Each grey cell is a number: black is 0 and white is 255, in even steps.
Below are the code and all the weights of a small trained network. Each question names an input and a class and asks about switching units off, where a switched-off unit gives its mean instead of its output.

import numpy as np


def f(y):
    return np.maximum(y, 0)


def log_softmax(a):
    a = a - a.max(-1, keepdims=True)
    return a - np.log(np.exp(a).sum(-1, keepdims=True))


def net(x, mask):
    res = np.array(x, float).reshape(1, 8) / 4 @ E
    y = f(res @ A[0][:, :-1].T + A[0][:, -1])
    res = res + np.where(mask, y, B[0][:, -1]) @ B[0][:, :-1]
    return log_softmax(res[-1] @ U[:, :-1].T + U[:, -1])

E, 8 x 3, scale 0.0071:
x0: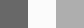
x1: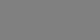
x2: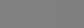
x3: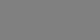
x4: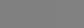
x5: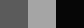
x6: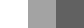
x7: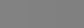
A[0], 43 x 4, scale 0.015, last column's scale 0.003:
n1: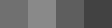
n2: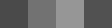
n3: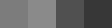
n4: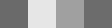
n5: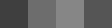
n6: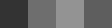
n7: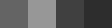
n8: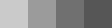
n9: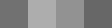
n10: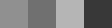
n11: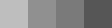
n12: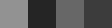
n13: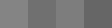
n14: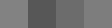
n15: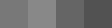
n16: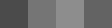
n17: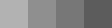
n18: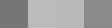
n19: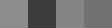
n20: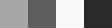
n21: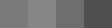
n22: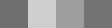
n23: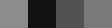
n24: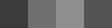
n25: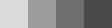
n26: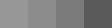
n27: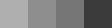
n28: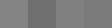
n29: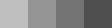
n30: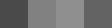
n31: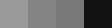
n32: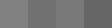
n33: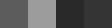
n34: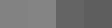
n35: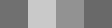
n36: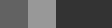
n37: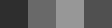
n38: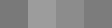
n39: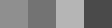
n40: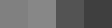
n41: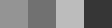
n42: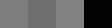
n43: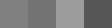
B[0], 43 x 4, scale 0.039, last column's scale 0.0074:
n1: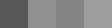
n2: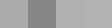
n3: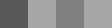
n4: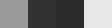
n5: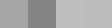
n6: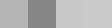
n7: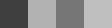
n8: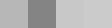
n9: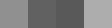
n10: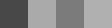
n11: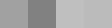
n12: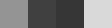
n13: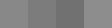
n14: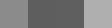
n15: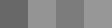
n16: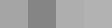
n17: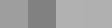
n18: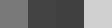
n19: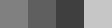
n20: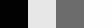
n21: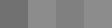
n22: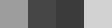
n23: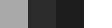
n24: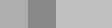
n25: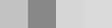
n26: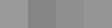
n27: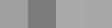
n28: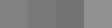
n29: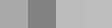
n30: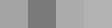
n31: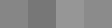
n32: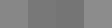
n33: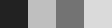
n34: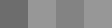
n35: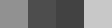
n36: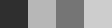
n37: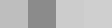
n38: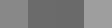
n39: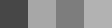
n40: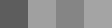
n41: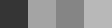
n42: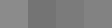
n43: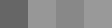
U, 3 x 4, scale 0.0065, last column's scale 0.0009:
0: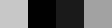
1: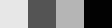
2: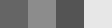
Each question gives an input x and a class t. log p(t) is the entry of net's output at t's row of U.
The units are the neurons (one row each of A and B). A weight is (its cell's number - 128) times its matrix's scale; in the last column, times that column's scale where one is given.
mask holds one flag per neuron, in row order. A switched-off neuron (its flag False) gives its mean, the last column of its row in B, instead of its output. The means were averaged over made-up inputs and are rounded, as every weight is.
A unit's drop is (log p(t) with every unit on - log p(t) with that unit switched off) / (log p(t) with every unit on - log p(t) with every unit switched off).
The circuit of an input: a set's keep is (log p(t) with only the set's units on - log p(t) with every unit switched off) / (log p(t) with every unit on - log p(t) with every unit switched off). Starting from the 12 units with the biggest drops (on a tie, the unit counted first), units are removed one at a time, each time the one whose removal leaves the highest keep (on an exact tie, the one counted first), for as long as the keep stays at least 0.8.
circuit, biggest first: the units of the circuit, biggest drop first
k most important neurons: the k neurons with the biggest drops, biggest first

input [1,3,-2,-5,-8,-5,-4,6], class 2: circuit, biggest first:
[n20]
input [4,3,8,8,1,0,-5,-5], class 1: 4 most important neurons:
[n23; n37; n6; n12]
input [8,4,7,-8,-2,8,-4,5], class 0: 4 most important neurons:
[n4; n22; n20; n35]
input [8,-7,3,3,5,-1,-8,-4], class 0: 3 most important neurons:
[n4; n18; n22]
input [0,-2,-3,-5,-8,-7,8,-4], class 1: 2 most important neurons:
[n25; n8]
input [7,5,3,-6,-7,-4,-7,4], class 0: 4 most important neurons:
[n4; n18; n22; n35]
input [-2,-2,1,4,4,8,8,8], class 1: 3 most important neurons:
[n25; n8; n20]
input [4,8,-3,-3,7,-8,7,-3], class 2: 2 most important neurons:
[n20; n41]
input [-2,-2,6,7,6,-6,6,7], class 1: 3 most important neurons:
[n25; n8; n33]
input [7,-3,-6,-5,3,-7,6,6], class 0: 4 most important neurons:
[n4; n18; n22; n35]
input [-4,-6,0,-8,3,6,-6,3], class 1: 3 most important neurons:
[n20; n37; n6]
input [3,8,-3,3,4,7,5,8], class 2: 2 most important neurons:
[n33; n36]
